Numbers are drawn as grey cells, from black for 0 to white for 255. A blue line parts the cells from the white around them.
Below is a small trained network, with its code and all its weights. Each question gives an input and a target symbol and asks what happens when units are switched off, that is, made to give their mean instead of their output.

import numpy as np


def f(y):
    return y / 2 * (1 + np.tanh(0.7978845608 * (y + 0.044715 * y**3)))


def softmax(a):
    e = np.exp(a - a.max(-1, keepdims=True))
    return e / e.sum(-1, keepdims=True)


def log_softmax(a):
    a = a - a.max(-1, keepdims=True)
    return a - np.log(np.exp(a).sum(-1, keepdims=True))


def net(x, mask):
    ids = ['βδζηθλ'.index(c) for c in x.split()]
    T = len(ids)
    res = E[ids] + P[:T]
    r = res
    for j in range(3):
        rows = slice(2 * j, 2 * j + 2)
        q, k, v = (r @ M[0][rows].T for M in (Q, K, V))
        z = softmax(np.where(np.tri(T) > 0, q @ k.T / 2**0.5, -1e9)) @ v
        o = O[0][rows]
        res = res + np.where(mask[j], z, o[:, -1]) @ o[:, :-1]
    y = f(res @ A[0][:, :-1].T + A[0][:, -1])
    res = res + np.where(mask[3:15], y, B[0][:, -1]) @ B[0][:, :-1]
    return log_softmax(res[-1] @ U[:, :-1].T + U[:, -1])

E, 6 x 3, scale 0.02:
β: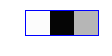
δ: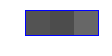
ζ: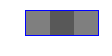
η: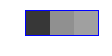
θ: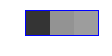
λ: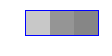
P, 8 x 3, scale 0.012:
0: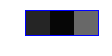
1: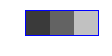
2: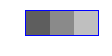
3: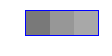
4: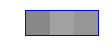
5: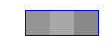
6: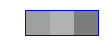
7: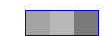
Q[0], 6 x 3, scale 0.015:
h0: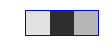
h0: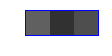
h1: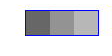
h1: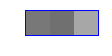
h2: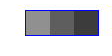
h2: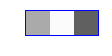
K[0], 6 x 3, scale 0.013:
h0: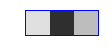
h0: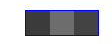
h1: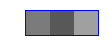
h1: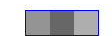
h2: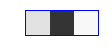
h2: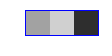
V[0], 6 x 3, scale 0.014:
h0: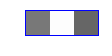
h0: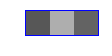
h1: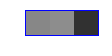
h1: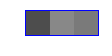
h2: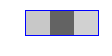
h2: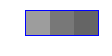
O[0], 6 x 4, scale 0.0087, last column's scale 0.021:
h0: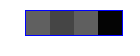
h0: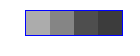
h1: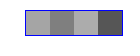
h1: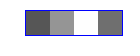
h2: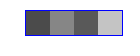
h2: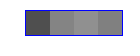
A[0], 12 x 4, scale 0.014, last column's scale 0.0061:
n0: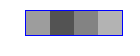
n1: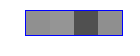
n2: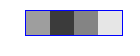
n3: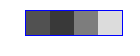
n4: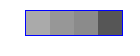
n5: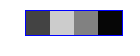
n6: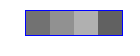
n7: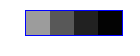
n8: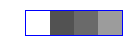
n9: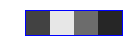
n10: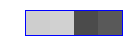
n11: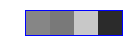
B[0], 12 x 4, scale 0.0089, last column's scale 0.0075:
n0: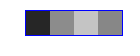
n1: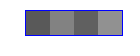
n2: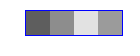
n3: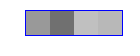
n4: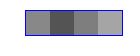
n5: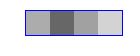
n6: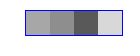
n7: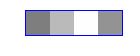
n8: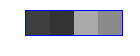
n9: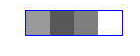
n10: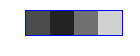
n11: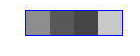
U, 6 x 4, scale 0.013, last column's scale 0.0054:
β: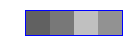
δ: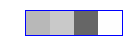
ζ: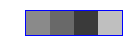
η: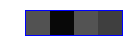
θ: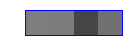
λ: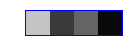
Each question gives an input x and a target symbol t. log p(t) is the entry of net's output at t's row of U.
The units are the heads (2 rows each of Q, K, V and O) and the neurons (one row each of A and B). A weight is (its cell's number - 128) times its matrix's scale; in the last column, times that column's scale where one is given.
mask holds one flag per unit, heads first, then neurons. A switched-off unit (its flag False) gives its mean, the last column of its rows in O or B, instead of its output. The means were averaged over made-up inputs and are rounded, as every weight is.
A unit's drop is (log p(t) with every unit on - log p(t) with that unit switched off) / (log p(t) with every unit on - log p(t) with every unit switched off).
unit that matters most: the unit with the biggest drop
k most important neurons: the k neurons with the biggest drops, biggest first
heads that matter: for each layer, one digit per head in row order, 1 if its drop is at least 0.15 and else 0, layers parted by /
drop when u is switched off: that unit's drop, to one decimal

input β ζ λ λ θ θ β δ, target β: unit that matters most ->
n7
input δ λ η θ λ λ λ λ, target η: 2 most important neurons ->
(n10; n8)
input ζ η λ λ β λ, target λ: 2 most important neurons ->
(n10; n9)
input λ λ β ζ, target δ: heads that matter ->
100
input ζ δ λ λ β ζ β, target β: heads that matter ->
010
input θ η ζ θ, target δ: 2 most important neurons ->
(n10; n6)
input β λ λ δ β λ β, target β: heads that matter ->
011
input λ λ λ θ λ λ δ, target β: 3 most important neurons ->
(n7; n3; n6)
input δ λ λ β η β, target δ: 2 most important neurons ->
(n10; n9)
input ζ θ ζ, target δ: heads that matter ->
011
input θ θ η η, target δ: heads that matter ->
001
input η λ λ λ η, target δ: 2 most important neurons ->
(n10; n8)
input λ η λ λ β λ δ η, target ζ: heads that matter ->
100
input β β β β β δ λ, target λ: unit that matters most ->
h0
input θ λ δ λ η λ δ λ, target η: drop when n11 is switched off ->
0.0
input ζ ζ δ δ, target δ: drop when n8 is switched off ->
0.1
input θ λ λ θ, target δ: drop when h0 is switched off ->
-0.3
